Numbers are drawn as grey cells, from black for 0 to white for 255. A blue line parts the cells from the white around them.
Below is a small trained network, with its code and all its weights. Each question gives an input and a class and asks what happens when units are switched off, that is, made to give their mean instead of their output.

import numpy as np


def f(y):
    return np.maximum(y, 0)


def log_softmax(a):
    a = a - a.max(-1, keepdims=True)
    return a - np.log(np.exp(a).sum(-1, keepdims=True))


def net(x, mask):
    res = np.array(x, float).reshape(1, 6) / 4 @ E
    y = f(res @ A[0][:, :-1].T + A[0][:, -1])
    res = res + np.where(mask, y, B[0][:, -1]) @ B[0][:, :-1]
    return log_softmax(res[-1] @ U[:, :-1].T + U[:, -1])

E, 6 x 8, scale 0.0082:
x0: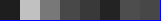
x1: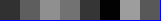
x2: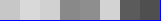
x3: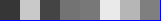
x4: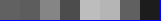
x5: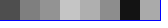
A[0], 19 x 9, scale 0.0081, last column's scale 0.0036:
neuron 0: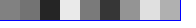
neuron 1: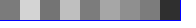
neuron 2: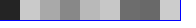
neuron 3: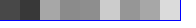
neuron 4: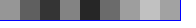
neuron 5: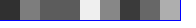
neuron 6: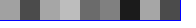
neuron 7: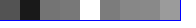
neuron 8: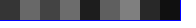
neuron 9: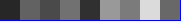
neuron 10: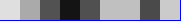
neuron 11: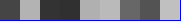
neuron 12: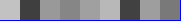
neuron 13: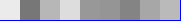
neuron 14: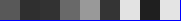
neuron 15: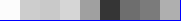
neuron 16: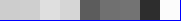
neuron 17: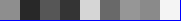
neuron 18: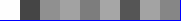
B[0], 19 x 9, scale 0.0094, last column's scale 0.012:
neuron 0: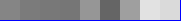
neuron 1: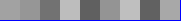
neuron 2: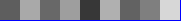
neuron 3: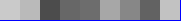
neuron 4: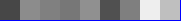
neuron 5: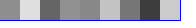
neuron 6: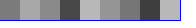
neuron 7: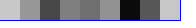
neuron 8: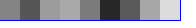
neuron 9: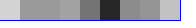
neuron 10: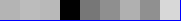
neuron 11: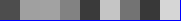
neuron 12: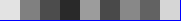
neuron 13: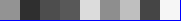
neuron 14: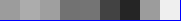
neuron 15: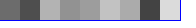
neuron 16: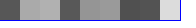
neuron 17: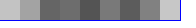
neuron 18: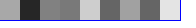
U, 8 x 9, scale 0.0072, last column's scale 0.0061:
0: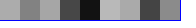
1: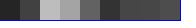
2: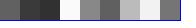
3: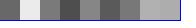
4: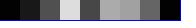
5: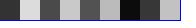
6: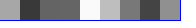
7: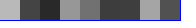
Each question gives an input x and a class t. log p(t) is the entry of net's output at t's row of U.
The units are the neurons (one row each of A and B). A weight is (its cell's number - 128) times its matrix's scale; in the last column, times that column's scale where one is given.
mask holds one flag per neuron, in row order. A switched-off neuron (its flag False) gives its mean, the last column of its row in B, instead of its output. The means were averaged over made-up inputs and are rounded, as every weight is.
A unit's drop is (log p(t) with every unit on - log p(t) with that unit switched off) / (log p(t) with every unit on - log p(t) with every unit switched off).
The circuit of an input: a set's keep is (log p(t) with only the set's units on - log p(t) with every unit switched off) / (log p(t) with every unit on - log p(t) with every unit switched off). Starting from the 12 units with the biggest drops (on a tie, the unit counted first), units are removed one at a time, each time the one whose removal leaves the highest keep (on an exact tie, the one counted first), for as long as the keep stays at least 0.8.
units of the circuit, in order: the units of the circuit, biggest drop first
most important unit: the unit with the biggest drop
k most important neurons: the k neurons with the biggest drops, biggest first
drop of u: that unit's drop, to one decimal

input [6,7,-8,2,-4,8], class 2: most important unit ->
neuron 0
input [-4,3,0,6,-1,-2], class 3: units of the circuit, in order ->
(neuron 15; neuron 13)
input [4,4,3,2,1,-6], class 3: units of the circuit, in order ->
(neuron 15; neuron 14)
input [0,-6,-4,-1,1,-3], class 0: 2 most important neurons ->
(neuron 13; neuron 8)
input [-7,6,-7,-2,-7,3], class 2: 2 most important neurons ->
(neuron 0; neuron 4)
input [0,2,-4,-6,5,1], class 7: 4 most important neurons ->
(neuron 11; neuron 16; neuron 2; neuron 15)
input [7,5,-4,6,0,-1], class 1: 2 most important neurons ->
(neuron 8; neuron 10)
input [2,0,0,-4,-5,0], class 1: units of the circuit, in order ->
(neuron 12; neuron 10; neuron 3)
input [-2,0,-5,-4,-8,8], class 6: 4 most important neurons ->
(neuron 6; neuron 13; neuron 8; neuron 15)
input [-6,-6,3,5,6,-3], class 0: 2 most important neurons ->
(neuron 10; neuron 11)
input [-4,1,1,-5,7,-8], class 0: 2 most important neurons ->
(neuron 10; neuron 17)
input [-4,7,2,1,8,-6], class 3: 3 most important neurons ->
(neuron 14; neuron 15; neuron 13)
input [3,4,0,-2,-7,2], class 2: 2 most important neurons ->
(neuron 10; neuron 0)
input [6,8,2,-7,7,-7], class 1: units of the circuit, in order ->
(neuron 8)
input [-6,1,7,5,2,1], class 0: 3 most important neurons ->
(neuron 2; neuron 10; neuron 1)
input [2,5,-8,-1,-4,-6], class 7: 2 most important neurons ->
(neuron 14; neuron 8)
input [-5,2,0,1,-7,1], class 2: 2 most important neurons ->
(neuron 0; neuron 4)
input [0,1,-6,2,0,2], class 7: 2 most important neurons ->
(neuron 10; neuron 16)
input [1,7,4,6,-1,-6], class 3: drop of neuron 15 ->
0.2
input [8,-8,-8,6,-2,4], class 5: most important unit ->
neuron 11
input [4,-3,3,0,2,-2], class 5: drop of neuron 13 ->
0.4
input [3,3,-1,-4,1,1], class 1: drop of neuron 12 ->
0.2
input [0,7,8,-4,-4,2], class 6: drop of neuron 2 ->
0.1
